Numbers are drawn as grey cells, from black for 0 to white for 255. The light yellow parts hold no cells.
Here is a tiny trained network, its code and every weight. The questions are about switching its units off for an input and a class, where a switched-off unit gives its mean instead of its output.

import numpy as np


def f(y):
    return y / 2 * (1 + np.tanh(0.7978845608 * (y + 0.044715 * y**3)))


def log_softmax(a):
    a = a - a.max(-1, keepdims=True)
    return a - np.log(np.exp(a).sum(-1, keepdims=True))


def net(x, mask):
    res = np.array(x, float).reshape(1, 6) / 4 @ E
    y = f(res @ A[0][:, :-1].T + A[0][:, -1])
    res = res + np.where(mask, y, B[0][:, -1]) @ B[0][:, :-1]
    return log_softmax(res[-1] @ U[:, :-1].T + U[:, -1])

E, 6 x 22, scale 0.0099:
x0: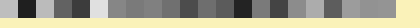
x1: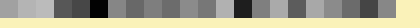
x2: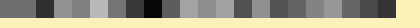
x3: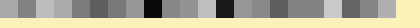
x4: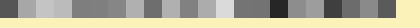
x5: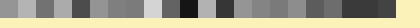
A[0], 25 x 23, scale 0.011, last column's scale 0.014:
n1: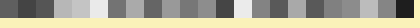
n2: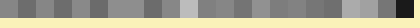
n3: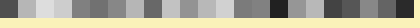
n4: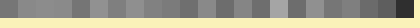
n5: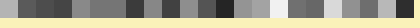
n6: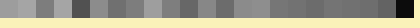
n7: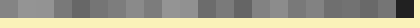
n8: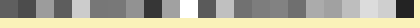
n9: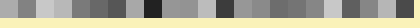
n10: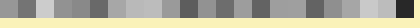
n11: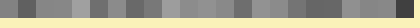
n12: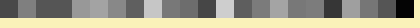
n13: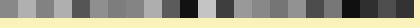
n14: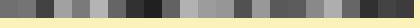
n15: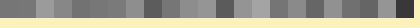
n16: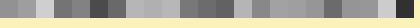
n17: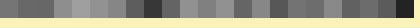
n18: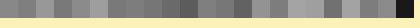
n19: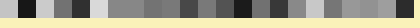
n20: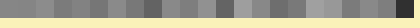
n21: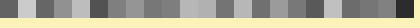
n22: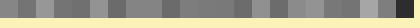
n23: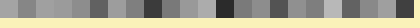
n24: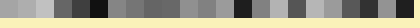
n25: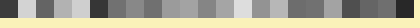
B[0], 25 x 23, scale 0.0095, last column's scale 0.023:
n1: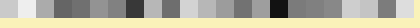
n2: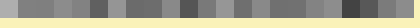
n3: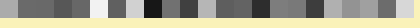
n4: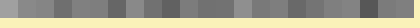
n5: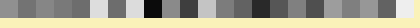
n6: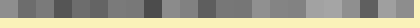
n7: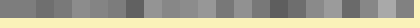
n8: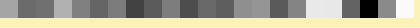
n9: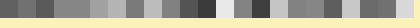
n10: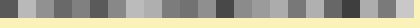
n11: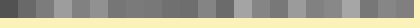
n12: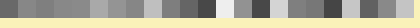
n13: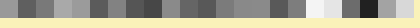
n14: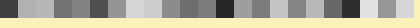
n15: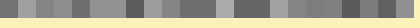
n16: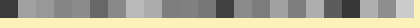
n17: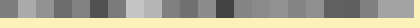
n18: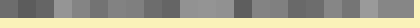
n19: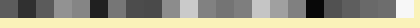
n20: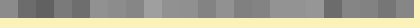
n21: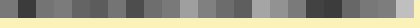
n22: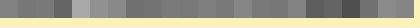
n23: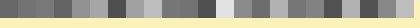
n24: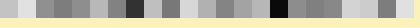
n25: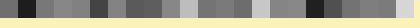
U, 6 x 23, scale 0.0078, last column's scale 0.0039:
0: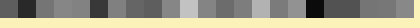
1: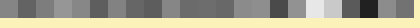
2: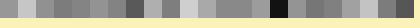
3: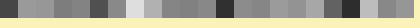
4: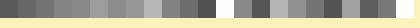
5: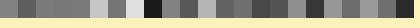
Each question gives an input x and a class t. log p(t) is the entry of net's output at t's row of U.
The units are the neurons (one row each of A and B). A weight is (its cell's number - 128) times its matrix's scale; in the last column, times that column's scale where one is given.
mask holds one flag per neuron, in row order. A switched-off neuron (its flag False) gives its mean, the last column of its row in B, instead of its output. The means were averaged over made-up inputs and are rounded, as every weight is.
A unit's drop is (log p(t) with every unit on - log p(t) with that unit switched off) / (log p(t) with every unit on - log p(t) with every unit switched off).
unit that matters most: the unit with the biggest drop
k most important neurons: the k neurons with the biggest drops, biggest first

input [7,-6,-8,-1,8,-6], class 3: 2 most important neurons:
[n10 n16]
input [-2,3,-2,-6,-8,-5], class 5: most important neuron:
[n5]
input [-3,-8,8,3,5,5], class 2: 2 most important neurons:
[n1 n16]
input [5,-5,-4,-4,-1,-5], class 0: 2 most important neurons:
[n19 n24]
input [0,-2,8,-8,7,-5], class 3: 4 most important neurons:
[n14 n17 n9 n23]
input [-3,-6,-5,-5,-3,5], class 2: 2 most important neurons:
[n1 n8]
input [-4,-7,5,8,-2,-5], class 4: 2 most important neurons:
[n9 n23]
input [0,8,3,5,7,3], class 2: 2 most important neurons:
[n24 n5]
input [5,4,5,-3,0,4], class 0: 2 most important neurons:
[n19 n8]
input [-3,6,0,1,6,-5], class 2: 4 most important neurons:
[n24 n5 n13 n19]
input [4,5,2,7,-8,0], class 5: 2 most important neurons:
[n5 n12]
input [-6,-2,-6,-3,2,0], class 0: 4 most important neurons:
[n25 n14 n21 n17]
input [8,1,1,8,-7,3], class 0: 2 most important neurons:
[n19 n12]
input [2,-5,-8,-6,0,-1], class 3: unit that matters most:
n10
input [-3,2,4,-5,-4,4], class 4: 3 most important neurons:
[n8 n12 n3]
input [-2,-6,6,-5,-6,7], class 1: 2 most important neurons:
[n13 n24]
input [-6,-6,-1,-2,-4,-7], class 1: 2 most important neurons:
[n8 n19]
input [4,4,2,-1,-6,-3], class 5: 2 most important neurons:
[n5 n1]
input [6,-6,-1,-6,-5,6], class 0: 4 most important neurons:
[n19 n8 n24 n9]
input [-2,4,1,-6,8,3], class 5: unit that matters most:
n3
